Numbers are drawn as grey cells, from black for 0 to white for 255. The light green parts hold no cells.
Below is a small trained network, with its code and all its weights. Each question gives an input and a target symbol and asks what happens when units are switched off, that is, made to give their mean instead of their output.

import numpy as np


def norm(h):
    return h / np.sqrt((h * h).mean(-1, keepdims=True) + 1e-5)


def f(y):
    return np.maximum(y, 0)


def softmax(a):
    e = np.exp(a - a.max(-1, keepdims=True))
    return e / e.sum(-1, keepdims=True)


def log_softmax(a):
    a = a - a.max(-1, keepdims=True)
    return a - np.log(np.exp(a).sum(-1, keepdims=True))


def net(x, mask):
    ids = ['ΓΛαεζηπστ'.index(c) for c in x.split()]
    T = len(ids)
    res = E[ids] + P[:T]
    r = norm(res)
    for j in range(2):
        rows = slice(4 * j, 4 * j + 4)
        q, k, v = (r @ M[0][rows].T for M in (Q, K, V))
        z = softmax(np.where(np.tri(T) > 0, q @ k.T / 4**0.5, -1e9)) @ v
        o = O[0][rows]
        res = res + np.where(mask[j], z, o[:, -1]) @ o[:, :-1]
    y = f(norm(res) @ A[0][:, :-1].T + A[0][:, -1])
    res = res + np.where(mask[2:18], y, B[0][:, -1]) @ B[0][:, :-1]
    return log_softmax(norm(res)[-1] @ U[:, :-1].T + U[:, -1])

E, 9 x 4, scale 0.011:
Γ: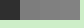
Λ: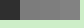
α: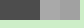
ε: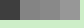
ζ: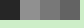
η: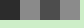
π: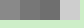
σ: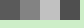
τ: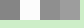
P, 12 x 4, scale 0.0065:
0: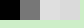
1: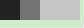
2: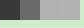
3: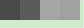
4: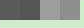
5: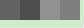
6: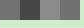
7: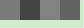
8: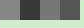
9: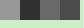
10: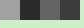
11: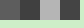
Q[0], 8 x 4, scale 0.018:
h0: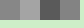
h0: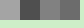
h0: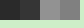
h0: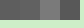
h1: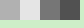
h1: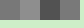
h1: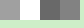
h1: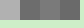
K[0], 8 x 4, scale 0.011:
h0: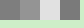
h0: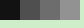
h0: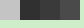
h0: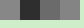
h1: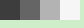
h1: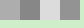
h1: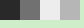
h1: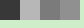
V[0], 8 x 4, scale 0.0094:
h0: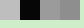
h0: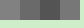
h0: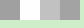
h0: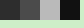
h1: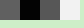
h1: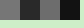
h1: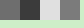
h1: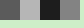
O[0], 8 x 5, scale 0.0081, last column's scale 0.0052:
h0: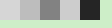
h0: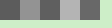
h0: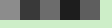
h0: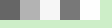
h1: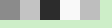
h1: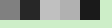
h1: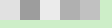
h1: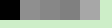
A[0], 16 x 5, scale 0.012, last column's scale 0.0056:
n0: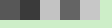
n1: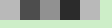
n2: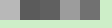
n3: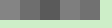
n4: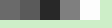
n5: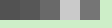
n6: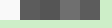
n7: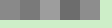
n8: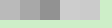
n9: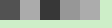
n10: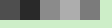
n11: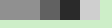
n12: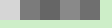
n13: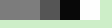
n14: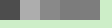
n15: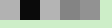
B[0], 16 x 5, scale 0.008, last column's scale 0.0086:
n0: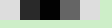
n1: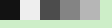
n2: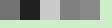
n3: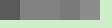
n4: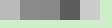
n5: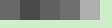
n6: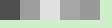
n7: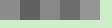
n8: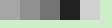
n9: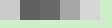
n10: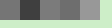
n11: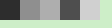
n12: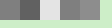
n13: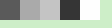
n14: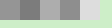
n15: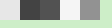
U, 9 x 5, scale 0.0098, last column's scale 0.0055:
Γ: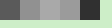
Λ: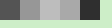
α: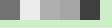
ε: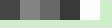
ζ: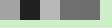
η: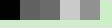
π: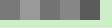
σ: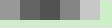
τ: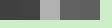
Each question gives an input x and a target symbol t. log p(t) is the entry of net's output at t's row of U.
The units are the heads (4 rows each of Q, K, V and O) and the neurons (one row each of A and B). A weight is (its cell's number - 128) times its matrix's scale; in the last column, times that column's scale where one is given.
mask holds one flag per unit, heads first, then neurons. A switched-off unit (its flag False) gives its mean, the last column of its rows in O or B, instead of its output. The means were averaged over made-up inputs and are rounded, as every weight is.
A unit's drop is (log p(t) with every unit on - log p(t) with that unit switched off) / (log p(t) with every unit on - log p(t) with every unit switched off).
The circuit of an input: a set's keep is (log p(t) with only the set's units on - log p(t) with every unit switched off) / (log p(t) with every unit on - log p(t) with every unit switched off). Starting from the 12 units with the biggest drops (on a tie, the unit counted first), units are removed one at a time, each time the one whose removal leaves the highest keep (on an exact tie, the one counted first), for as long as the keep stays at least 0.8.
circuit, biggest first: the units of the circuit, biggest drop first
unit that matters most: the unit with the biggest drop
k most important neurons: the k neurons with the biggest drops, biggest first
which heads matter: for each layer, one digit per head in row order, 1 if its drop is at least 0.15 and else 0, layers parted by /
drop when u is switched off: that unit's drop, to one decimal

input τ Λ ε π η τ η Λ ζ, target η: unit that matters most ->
h0
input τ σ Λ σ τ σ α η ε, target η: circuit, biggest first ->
[h1; n13]
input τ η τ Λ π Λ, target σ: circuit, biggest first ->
[h0; n9]
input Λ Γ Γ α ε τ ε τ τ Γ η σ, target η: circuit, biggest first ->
[h1; h0; n13]
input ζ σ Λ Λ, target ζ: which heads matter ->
01
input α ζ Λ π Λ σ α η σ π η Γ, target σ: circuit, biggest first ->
[h0; n13]
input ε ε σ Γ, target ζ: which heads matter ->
01
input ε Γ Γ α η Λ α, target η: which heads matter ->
11
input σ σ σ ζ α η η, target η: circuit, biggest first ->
[h1; n13]
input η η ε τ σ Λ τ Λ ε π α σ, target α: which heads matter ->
10
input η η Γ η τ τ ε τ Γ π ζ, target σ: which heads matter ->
10
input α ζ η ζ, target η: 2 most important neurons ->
[n13; n4]
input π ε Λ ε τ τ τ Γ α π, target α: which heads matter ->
11
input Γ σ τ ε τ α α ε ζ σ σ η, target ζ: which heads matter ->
01
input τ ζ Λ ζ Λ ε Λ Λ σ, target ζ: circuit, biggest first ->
[h1]
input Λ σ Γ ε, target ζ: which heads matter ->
00
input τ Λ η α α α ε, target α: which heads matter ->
10
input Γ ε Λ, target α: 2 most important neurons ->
[n8; n11]
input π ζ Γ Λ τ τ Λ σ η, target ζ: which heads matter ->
11
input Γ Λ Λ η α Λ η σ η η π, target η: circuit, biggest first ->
[h1]
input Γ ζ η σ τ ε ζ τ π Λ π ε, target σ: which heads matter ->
00
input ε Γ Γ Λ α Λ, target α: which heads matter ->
10
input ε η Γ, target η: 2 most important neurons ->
[n13; n5]
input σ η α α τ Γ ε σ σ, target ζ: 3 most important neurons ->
[n0; n15; n13]
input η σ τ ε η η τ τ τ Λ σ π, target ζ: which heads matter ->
11
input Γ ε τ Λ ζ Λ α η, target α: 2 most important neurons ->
[n0; n8]
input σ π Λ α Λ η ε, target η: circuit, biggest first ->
[h1]
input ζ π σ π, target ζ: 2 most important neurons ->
[n8; n2]
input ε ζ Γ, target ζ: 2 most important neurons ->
[n1; n0]
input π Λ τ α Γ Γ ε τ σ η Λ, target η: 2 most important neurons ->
[n13; n4]
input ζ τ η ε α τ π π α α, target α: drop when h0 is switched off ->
0.9
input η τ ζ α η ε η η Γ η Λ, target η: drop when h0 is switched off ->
0.4
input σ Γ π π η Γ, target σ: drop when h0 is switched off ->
0.3
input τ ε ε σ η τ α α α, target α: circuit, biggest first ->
[h0]
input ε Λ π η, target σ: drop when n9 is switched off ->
0.2
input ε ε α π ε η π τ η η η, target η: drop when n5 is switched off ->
0.0
